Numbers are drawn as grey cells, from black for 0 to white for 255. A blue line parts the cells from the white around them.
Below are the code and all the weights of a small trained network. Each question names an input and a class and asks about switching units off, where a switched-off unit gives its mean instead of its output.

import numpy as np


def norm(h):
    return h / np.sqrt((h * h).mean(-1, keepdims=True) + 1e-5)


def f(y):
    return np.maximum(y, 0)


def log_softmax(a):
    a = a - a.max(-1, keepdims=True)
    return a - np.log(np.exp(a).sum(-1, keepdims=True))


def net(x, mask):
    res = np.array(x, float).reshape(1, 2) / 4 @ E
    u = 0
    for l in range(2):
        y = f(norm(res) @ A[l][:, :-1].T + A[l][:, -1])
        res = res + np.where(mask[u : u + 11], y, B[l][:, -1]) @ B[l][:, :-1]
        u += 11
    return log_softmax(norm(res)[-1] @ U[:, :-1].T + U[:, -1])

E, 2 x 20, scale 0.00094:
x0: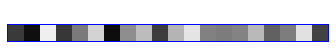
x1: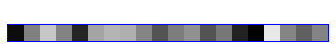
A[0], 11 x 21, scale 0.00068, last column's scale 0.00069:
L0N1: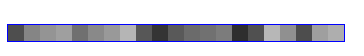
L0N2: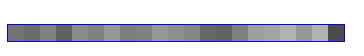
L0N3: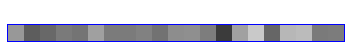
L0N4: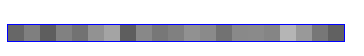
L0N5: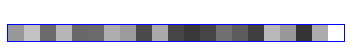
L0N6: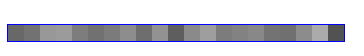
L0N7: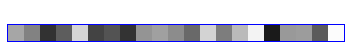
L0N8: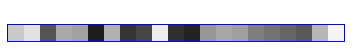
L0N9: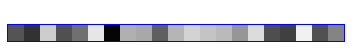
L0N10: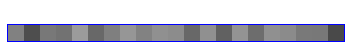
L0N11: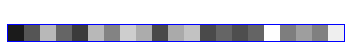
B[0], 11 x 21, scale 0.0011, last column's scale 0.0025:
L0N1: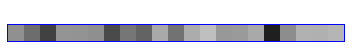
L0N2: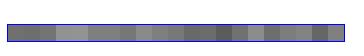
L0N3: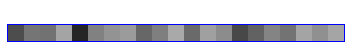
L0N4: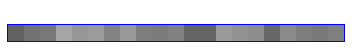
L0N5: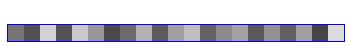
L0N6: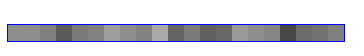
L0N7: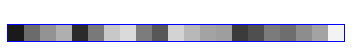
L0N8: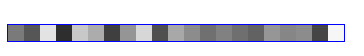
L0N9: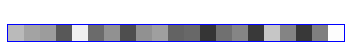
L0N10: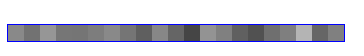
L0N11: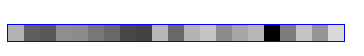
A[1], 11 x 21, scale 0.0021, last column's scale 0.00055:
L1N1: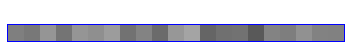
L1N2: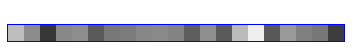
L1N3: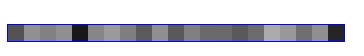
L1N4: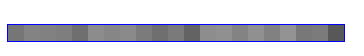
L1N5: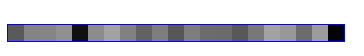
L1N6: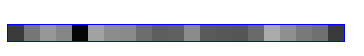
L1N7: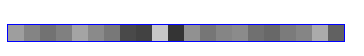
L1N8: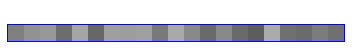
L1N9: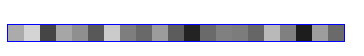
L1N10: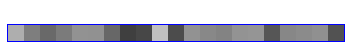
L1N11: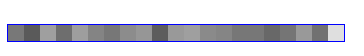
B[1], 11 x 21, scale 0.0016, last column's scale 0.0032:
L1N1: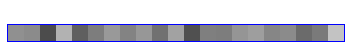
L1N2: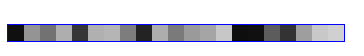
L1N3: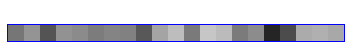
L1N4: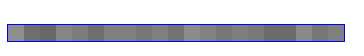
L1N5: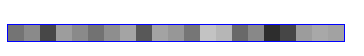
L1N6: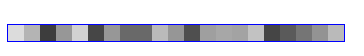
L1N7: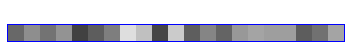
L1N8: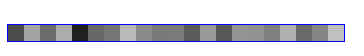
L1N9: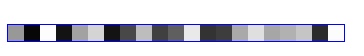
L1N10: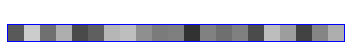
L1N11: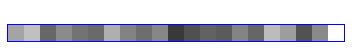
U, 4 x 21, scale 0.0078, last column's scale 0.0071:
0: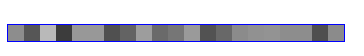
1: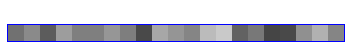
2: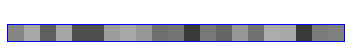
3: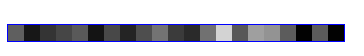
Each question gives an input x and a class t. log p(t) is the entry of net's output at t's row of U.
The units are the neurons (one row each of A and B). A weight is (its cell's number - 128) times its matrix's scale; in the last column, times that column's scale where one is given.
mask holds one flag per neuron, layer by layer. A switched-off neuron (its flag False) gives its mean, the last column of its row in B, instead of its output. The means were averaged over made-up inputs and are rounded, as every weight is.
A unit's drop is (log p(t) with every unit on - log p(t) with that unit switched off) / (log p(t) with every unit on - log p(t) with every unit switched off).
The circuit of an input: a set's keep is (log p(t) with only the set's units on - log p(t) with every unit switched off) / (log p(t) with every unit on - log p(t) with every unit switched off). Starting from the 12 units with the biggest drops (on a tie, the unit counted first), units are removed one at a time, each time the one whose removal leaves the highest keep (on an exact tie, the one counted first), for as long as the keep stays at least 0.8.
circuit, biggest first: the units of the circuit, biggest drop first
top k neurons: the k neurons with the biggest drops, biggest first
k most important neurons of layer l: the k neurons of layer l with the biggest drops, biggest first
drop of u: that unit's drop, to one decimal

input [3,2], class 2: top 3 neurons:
[L1N9 L0N8 L0N5]
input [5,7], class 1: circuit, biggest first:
[L1N9 L1N6]
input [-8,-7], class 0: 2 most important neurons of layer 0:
[L0N11 L0N8]
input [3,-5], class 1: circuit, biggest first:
[L1N9]
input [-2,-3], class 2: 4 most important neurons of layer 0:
[L0N8 L0N11 L0N7 L0N1]
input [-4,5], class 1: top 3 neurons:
[L0N9 L1N3 L1N5]
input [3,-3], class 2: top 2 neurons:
[L1N9 L1N11]
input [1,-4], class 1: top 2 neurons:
[L1N9 L0N5]
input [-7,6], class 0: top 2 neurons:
[L1N9 L0N7]
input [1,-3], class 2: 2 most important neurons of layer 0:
[L0N11 L0N7]
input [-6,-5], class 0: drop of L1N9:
1.6
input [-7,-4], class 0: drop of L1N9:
1.3
